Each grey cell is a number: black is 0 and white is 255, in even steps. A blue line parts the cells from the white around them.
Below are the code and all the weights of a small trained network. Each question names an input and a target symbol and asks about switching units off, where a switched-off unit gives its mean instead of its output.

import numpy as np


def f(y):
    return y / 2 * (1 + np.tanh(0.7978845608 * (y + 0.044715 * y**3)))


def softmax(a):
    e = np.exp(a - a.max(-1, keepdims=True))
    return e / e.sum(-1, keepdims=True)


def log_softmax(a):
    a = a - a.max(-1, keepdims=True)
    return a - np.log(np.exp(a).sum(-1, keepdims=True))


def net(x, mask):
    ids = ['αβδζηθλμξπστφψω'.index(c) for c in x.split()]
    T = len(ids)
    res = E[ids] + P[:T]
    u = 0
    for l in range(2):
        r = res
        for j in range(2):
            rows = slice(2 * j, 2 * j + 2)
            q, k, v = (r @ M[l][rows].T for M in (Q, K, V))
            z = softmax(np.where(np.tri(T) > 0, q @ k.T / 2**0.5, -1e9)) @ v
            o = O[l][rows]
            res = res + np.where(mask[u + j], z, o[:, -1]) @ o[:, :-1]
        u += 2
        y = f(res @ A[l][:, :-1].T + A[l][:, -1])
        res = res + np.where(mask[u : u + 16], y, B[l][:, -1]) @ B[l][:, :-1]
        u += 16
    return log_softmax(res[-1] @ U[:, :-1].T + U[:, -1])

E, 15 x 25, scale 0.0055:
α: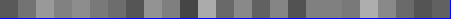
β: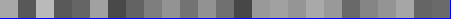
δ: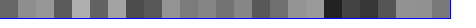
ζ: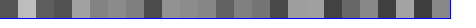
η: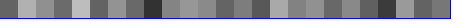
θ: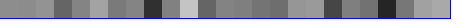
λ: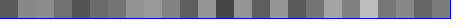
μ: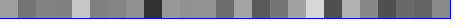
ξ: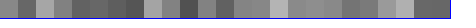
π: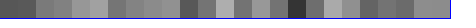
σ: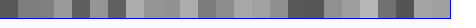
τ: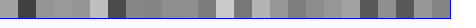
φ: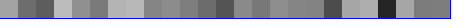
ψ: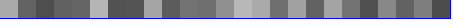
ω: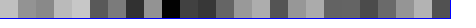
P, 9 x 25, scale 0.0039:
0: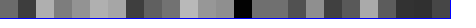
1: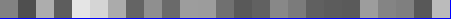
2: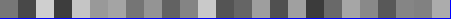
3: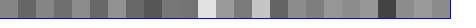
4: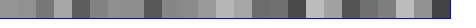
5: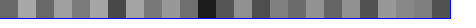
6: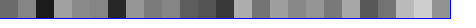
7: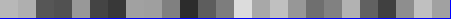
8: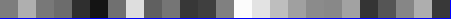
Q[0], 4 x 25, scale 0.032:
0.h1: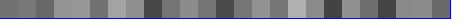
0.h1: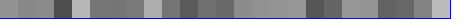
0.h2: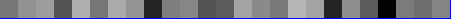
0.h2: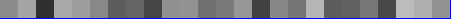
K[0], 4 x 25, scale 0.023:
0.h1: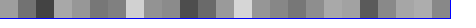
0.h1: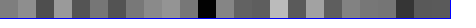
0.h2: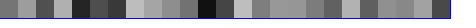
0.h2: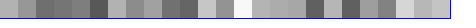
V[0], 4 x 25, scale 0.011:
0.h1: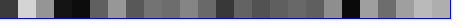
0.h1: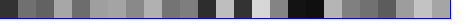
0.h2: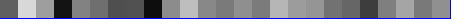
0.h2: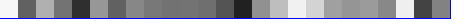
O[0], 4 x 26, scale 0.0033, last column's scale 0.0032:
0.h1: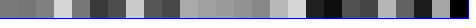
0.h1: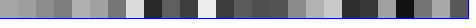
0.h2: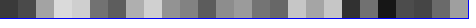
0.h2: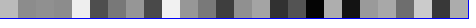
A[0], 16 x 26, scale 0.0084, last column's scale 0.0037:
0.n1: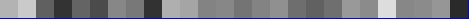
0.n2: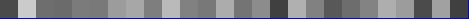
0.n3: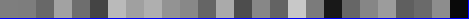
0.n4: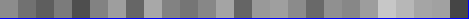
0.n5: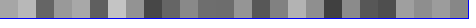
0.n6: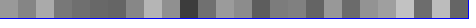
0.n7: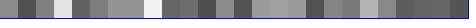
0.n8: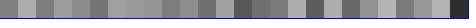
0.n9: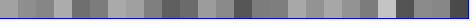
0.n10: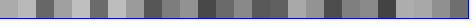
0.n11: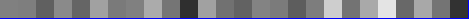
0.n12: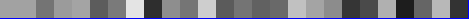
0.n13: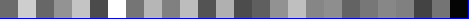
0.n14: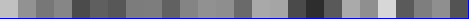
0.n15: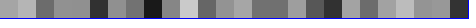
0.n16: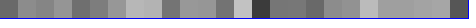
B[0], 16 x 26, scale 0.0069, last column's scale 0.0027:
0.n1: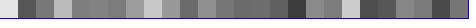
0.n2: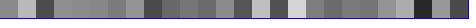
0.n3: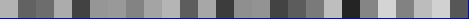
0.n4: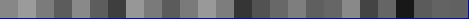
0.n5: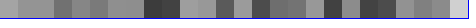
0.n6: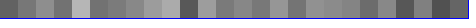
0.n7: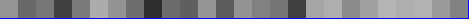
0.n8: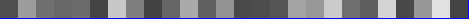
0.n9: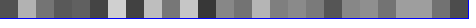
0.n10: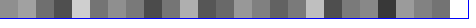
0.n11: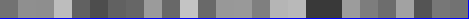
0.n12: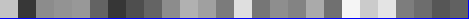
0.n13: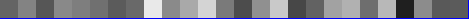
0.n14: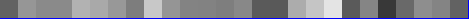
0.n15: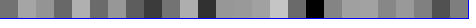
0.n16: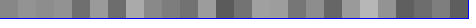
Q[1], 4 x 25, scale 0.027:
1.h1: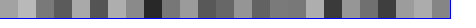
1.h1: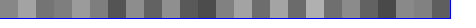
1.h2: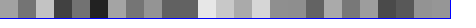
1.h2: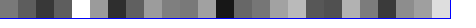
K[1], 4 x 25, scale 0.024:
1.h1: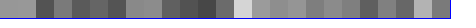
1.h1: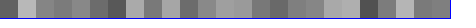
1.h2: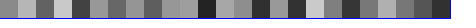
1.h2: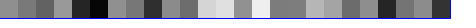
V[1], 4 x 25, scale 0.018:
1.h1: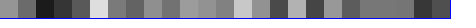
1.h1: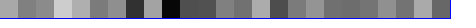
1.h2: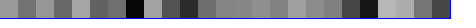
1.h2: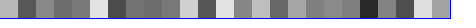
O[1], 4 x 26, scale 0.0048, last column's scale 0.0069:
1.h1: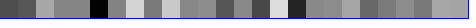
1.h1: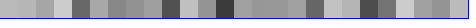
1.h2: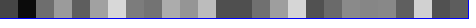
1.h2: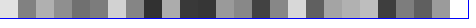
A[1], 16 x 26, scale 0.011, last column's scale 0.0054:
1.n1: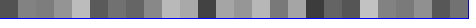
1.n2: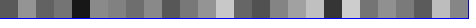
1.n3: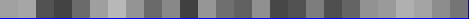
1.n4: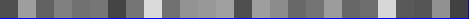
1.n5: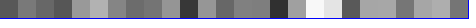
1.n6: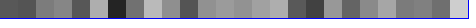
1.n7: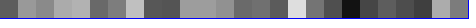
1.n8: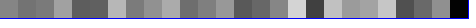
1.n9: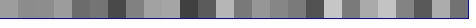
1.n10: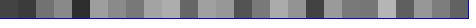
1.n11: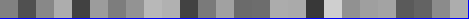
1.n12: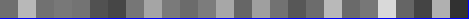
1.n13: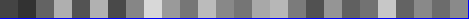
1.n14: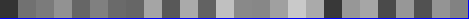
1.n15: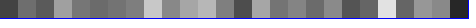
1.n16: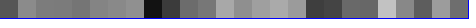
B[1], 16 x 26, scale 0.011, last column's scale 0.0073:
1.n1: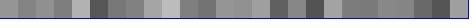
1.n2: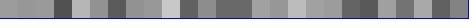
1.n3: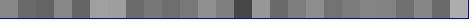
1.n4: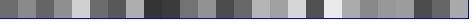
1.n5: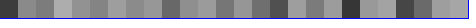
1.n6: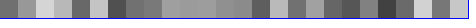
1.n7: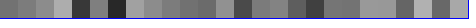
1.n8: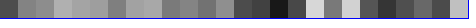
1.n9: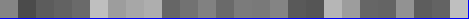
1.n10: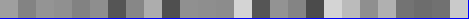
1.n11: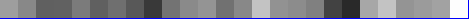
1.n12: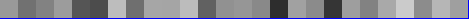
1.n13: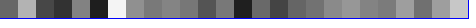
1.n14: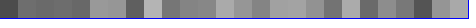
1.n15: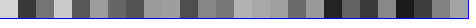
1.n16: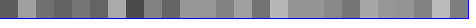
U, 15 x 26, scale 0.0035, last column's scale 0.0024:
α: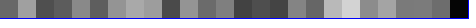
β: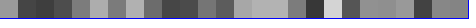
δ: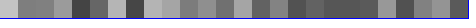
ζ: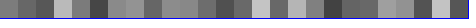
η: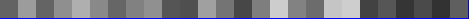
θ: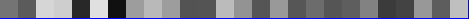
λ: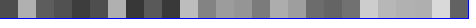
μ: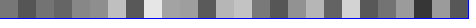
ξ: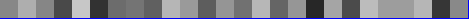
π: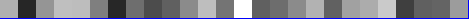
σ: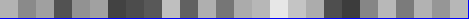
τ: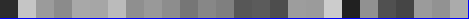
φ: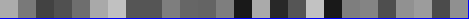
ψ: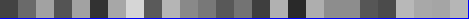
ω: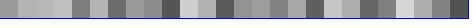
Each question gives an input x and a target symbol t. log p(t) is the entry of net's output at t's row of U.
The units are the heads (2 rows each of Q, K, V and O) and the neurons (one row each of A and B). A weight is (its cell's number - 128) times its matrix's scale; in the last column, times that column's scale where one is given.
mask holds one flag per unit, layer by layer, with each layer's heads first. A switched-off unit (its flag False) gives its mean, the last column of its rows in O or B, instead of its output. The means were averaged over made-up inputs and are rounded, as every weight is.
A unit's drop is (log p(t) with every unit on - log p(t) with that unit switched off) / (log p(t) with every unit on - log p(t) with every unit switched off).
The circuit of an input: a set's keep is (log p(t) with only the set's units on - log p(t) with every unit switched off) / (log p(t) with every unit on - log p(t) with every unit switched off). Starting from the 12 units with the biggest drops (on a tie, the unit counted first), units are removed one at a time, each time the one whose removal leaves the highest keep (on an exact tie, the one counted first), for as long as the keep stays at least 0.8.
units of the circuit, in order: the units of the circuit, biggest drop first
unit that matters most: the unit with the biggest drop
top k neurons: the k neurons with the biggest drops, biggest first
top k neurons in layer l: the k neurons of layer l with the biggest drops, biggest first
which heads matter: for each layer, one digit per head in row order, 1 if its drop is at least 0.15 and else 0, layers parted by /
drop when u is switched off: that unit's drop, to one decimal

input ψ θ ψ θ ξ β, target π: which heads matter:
00 / 01
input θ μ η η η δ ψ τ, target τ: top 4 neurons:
1.n13; 0.n10; 1.n6; 0.n7
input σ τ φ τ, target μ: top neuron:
1.n12
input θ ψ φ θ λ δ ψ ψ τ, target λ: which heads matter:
01 / 01
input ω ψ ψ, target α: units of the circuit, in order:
1.h2; 1.n13; 1.n10
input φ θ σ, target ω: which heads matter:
00 / 01
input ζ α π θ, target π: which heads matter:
10 / 00
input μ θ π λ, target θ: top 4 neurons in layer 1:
1.n6; 1.n13; 1.n11; 1.n4
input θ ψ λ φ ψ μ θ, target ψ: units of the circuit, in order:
1.h1; 0.n10
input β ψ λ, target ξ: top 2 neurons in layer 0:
0.n5; 0.n10
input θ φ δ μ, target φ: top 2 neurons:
1.n3; 1.n10
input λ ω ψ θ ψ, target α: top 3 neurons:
1.n13; 1.n10; 1.n8
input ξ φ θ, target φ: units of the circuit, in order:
0.h2; 1.n3; 1.n10; 1.h1
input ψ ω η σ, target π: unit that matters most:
1.h2
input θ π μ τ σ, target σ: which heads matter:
01 / 00
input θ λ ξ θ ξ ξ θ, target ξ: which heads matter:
11 / 00
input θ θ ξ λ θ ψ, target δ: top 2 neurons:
1.n13; 1.n15
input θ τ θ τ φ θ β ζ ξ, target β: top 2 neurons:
1.n9; 0.n10
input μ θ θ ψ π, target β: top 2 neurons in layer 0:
0.n10; 0.n5
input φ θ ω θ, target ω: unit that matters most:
1.h1
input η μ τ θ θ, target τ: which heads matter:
10 / 00
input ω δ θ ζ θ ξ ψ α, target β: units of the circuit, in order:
1.h2; 1.n9; 0.n10; 1.n8
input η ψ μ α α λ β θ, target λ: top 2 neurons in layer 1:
1.n16; 1.n14
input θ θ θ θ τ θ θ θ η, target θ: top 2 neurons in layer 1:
1.n7; 1.n13
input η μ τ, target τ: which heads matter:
01 / 11
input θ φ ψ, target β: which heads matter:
00 / 01
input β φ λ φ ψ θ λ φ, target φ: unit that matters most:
1.n3
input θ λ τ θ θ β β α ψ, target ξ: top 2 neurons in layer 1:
1.n1; 1.n13
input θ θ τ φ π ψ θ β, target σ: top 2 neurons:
1.n11; 0.n10
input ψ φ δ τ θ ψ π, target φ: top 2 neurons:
1.n8; 1.n11
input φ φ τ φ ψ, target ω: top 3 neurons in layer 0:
0.n10; 0.n5; 0.n11
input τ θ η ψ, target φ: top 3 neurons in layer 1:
1.n8; 1.n11; 1.n10
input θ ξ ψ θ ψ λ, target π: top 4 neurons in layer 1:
1.n10; 1.n11; 1.n8; 1.n13
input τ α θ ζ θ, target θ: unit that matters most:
0.h2
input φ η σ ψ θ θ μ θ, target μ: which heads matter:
10 / 00
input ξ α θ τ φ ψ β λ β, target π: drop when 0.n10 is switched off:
0.2
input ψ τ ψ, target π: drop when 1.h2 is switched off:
1.1
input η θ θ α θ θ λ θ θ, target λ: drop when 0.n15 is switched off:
0.3
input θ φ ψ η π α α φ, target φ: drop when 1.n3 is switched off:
0.3
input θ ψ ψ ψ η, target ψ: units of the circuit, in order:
1.h1
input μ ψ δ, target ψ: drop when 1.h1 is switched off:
1.0
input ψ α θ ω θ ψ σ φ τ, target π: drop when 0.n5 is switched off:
0.1
